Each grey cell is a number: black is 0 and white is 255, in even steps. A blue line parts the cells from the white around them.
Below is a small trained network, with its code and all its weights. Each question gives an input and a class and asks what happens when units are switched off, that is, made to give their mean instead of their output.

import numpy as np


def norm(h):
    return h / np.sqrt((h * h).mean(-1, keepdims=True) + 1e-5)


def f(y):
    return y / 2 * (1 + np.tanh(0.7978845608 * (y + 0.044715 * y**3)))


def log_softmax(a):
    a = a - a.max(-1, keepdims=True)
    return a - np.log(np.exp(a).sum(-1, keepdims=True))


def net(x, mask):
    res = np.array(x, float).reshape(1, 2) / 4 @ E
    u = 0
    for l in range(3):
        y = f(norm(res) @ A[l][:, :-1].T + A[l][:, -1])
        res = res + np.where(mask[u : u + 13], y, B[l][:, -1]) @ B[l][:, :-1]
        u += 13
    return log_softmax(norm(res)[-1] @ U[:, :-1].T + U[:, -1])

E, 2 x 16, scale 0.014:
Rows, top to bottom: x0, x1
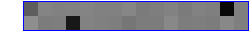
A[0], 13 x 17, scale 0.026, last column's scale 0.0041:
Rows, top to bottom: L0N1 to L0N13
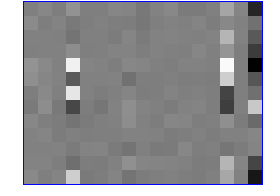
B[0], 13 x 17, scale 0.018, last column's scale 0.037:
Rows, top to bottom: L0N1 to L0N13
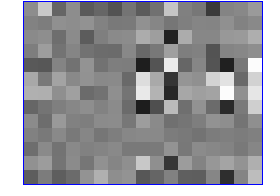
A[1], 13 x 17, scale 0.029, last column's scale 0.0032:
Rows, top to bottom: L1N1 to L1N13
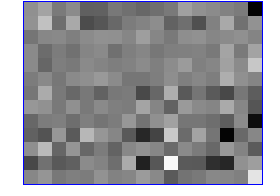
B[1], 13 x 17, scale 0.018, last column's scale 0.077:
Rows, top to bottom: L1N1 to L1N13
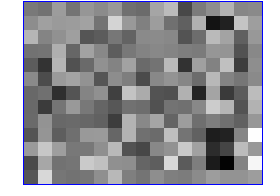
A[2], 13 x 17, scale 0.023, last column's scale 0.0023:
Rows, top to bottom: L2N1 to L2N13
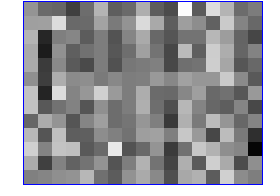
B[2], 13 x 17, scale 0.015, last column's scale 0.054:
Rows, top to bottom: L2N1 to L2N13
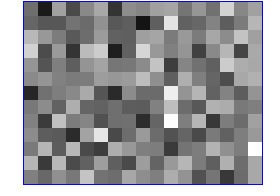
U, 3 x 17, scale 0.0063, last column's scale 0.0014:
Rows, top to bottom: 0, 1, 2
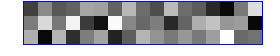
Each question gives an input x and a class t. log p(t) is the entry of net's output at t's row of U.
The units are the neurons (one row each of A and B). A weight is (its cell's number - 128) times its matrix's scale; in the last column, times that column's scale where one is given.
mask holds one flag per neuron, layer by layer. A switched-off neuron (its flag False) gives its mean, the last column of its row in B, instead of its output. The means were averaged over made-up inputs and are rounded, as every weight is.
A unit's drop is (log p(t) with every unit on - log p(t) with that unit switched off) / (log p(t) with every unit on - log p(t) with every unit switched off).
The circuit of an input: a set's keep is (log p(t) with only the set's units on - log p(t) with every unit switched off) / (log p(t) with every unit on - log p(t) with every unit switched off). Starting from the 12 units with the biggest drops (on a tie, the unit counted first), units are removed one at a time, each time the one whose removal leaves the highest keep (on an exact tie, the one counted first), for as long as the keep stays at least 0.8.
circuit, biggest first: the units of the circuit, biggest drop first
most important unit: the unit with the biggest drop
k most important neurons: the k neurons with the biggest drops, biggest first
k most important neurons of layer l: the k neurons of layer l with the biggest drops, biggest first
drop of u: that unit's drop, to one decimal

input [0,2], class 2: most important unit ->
L0N5
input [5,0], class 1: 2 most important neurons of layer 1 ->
L1N10, L1N12
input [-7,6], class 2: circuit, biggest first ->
L1N12, L1N10
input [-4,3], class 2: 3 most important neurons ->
L0N6, L1N10, L1N12
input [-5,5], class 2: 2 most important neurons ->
L0N6, L1N12
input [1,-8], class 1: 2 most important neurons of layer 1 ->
L1N10, L1N12
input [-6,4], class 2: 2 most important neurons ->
L0N6, L1N10
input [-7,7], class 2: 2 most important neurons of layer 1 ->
L1N12, L1N10
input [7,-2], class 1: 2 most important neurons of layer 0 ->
L0N7, L0N5
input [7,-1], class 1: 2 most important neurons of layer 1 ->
L1N10, L1N12
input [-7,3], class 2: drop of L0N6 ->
1.2
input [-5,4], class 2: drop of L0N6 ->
1.2
